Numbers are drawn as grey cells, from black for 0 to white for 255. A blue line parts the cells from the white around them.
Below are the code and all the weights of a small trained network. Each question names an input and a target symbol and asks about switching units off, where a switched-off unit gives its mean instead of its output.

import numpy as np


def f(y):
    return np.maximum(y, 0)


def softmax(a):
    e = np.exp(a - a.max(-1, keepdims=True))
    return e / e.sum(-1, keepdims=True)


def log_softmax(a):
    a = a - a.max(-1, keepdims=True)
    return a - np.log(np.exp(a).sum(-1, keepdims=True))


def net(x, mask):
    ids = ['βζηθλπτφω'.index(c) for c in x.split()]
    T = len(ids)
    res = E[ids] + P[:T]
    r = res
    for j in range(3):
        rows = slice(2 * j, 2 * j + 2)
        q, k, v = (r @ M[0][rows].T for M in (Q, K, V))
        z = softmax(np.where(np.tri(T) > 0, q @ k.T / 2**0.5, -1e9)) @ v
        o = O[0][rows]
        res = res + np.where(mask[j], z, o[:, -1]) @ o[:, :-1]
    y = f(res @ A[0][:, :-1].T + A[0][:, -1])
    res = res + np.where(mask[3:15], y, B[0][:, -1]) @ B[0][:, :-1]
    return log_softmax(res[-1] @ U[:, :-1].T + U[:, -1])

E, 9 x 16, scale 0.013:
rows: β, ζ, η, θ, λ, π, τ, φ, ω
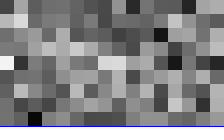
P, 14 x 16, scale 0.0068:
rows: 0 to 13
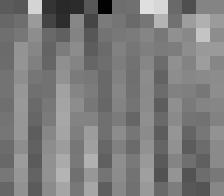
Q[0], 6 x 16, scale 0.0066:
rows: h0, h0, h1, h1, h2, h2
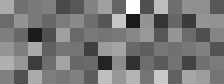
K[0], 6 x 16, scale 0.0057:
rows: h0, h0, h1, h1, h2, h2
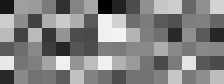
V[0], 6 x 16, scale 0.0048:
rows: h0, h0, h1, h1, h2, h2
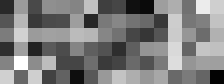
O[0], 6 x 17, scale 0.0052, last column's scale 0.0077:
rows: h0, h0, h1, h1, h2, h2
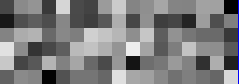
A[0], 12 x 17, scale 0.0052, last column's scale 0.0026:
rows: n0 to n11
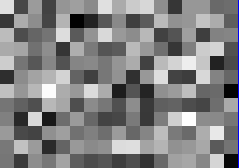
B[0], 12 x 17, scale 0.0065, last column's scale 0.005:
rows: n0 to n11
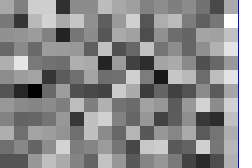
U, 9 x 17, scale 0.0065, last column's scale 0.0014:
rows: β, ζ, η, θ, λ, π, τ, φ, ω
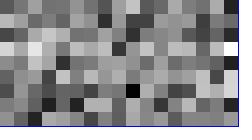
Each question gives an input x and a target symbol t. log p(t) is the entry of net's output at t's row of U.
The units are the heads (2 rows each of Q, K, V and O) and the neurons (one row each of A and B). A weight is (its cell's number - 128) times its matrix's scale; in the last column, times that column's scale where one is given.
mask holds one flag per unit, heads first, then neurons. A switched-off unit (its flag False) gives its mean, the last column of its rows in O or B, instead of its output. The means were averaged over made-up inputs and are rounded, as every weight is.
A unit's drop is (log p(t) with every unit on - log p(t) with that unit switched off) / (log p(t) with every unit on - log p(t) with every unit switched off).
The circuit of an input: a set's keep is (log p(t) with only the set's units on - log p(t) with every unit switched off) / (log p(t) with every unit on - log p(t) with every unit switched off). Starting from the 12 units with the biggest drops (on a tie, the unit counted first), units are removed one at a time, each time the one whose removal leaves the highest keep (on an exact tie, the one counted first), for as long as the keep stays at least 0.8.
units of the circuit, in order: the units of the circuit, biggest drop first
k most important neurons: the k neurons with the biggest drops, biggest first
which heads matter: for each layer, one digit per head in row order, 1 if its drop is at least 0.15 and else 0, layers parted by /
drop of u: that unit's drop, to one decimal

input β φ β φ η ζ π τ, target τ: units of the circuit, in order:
h0
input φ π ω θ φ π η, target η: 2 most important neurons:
n11, n5
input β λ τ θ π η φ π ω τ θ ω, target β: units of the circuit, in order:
h1, n1, n5
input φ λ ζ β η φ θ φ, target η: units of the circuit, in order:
h1, n11
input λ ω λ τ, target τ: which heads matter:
011
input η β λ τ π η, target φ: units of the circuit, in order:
h2, n8
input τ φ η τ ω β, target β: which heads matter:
100
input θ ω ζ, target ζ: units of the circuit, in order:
h2, n4
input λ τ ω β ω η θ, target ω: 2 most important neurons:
n6, n3
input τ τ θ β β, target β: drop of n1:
0.4
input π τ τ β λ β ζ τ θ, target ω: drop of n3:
0.1
